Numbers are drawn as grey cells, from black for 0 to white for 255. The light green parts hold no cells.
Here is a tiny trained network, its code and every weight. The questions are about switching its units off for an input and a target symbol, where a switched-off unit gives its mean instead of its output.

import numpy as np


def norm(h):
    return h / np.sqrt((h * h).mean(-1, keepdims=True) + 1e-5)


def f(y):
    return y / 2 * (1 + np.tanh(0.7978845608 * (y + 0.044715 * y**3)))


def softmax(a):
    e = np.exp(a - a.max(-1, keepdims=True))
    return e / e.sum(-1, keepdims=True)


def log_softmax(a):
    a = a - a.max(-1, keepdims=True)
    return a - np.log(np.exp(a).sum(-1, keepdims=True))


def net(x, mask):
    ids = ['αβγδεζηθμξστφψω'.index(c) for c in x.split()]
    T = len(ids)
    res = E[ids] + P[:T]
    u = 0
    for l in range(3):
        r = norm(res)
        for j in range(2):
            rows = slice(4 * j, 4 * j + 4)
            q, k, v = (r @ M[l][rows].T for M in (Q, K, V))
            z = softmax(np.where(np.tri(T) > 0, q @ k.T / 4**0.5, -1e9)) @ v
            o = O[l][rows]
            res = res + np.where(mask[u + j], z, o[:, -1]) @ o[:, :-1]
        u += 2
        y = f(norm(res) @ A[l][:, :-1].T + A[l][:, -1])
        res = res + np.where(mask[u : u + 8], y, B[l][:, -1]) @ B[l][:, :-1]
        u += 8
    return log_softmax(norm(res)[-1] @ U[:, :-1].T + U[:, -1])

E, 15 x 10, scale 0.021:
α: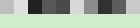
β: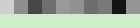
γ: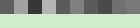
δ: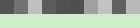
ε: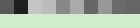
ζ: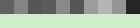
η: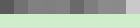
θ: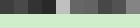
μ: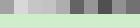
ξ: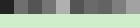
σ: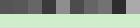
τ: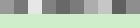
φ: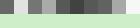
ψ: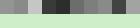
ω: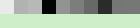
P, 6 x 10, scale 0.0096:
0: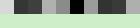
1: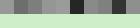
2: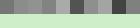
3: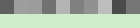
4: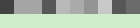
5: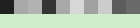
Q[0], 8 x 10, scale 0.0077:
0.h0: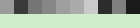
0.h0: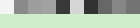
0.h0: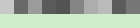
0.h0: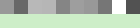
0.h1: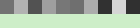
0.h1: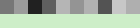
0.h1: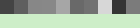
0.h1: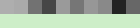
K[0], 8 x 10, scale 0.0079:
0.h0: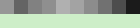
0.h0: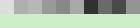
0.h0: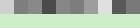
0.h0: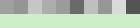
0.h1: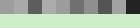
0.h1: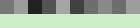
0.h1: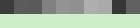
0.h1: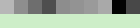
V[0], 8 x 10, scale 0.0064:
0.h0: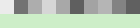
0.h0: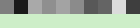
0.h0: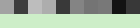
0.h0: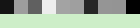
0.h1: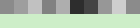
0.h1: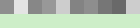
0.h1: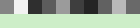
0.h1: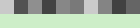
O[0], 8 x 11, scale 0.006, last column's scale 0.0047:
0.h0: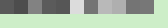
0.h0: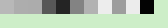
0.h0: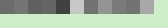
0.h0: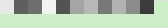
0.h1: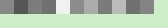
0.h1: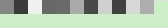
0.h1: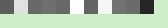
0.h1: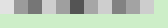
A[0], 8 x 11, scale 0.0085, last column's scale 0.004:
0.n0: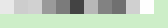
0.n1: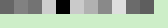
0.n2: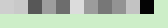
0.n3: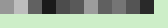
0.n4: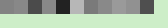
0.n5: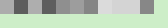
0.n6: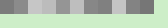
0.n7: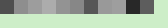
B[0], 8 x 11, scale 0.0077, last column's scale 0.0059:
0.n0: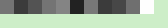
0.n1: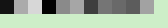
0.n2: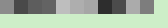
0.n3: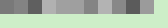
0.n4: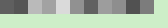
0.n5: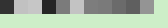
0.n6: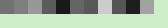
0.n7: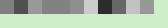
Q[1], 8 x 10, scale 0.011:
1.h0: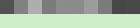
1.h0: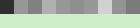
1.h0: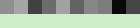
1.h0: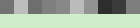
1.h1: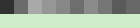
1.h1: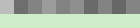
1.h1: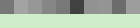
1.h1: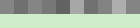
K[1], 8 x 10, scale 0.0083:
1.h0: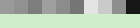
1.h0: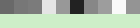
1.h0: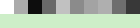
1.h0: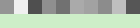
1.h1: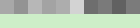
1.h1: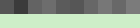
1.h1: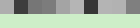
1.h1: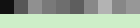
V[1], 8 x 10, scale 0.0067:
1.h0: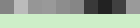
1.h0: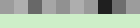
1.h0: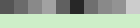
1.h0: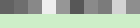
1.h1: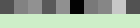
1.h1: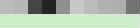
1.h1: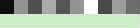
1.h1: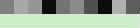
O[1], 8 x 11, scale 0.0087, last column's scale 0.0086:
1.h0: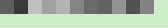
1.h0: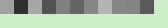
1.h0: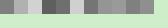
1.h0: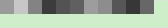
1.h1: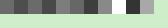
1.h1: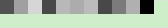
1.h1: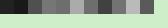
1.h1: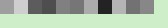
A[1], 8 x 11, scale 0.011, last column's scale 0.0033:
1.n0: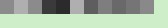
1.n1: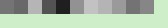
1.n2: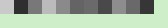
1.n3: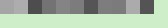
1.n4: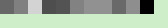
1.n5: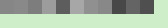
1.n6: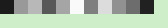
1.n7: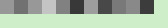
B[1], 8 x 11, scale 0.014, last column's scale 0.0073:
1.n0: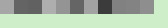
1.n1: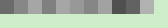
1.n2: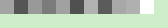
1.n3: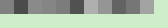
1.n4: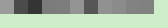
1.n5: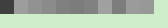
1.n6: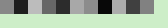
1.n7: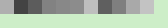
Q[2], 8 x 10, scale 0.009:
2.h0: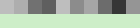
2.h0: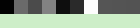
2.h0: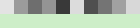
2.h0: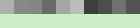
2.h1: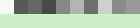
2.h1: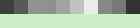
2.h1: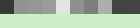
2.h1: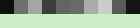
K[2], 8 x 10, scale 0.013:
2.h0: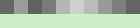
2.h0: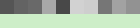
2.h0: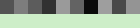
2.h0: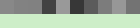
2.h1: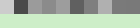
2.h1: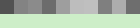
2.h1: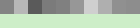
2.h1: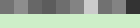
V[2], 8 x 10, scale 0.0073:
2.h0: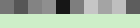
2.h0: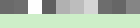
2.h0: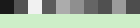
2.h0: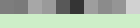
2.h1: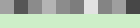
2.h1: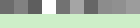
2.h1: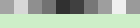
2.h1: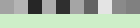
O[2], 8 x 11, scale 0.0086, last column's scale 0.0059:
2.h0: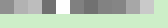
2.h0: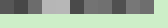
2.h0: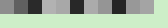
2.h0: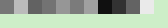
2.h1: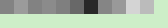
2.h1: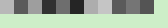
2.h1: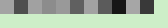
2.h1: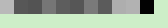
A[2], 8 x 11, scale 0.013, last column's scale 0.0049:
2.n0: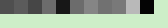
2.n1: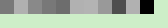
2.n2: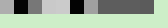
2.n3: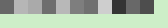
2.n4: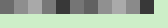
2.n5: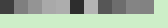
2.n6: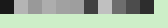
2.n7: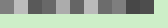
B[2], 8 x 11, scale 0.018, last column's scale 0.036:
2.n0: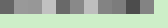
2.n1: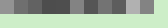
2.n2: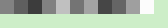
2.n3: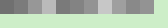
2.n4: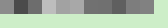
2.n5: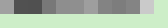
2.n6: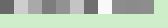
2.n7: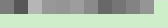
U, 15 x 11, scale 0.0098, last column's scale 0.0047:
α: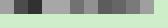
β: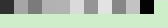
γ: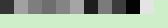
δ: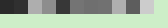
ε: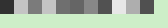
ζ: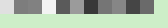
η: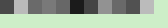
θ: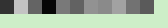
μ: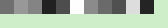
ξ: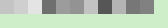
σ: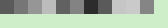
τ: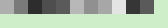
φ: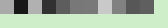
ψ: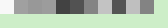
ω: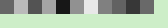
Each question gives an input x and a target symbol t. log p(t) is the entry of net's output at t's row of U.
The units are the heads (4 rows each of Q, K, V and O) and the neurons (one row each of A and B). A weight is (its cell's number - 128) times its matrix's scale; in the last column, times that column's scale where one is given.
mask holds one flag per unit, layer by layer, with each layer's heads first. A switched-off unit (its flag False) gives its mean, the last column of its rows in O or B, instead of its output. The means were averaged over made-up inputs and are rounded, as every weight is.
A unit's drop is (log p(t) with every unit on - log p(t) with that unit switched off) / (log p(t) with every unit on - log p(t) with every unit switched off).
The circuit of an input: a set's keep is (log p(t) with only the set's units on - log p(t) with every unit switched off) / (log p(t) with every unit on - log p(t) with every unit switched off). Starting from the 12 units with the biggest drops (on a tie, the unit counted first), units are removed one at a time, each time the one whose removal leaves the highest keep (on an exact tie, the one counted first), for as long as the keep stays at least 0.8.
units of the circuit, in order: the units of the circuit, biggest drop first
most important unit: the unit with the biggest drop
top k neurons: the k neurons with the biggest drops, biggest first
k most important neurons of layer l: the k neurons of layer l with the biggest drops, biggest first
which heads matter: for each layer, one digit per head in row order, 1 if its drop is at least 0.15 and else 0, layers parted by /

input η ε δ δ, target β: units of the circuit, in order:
(2.n6; 1.n2)
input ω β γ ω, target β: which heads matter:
11 / 11 / 01
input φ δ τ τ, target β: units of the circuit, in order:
(2.h1; 2.n6)
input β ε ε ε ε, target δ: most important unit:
0.h0
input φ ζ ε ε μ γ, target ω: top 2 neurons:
(2.n2; 2.n0)
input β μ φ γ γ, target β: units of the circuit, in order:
(0.h1; 2.n6)
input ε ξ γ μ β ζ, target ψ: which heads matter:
11 / 11 / 01
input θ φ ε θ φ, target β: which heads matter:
11 / 00 / 00
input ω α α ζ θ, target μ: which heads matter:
01 / 11 / 11
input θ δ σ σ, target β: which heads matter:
00 / 00 / 01
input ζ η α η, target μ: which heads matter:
10 / 11 / 11
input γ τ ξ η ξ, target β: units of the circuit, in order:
(2.h1; 2.n6)
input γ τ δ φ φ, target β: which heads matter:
11 / 10 / 00
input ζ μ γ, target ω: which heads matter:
01 / 10 / 11
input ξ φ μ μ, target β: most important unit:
0.h1
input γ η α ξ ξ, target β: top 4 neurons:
(0.n0; 1.n2; 2.n6; 2.n2)
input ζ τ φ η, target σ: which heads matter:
11 / 11 / 11
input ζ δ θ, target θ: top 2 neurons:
(2.n2; 2.n5)
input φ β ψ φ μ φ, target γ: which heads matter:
11 / 10 / 00
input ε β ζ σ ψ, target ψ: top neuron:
(2.n2)
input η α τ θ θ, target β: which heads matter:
01 / 01 / 01
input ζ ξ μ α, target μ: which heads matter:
11 / 10 / 10
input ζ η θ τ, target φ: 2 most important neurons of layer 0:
(0.n5; 0.n0)
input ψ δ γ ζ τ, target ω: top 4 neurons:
(2.n0; 1.n2; 2.n2; 0.n5)
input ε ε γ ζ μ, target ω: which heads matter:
11 / 11 / 10
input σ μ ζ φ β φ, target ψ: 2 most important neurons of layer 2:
(2.n2; 2.n1)
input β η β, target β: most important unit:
0.h0
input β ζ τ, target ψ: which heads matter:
11 / 11 / 10
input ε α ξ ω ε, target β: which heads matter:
11 / 10 / 01
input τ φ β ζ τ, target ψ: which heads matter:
11 / 11 / 11
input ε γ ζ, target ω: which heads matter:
11 / 11 / 01
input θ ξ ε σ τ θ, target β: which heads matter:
10 / 00 / 00
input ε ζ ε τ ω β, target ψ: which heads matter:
01 / 11 / 10
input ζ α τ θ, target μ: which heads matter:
11 / 11 / 11
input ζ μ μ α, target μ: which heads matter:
01 / 10 / 10
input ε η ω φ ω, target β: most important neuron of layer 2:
(2.n6)
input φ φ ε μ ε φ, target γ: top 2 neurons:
(1.n6; 1.n2)
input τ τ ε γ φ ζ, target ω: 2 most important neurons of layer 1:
(1.n7; 1.n2)
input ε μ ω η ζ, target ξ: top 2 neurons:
(0.n7; 2.n2)
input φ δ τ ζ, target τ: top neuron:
(2.n2)
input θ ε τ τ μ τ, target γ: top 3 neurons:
(0.n5; 1.n6; 1.n1)
